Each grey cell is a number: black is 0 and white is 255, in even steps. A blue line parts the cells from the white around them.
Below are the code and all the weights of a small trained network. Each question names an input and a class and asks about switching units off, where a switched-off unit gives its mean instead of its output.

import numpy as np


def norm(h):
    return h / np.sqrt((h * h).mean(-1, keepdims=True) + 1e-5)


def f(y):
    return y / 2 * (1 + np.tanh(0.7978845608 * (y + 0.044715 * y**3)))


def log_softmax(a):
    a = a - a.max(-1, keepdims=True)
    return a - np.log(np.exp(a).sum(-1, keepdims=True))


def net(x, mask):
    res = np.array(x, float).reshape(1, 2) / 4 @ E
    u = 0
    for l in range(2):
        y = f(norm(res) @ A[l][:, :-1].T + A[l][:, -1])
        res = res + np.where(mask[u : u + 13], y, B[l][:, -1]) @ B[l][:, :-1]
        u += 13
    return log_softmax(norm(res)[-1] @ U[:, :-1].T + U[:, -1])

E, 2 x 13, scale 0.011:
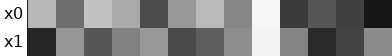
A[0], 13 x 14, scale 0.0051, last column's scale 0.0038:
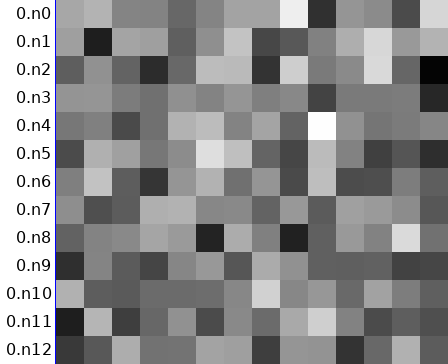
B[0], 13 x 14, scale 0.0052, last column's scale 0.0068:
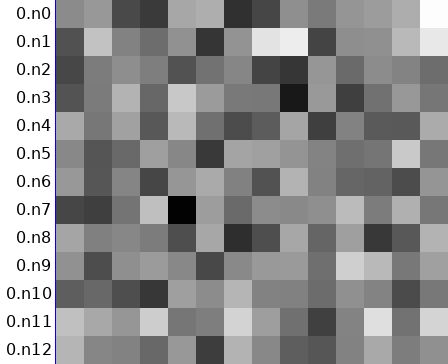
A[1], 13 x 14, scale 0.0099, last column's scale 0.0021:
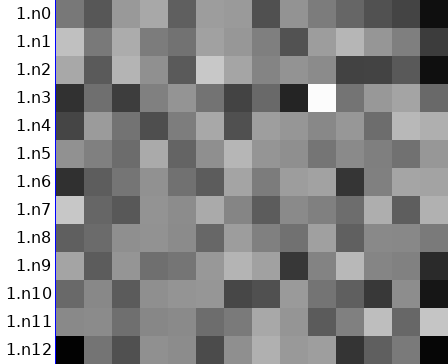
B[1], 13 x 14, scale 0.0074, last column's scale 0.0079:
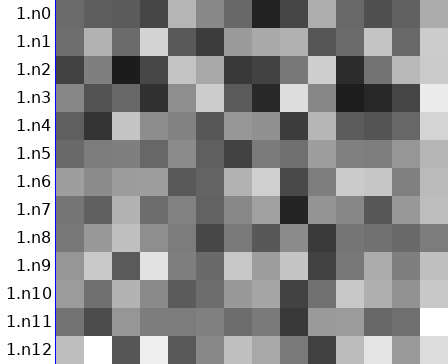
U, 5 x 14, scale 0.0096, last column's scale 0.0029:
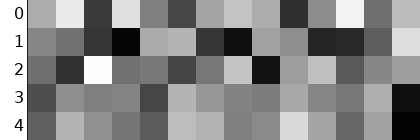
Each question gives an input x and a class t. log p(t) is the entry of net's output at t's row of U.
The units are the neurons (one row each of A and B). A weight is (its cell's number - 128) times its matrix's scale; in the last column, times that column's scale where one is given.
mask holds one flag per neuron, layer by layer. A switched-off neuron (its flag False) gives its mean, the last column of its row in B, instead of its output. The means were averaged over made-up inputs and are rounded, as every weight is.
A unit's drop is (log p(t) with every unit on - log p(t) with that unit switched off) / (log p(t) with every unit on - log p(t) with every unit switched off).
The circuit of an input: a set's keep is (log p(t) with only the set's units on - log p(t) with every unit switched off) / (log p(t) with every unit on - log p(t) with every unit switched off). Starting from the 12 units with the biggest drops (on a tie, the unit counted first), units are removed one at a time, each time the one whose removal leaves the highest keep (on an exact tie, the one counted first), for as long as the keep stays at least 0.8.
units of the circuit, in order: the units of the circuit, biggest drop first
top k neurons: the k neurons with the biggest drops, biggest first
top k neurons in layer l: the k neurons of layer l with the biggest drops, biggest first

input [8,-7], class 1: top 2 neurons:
1.n2; 1.n12
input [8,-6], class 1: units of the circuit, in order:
1.n2
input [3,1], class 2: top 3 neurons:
0.n0; 1.n10; 1.n3
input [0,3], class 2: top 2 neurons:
0.n11; 0.n1
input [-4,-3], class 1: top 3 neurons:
0.n11; 1.n3; 1.n10
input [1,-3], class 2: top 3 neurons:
0.n1; 0.n11; 1.n12
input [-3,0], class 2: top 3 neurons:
0.n8; 0.n4; 1.n10
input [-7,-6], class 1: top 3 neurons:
1.n3; 0.n11; 1.n12
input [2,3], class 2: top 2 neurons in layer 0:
0.n1; 0.n0
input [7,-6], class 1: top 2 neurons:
1.n2; 1.n12
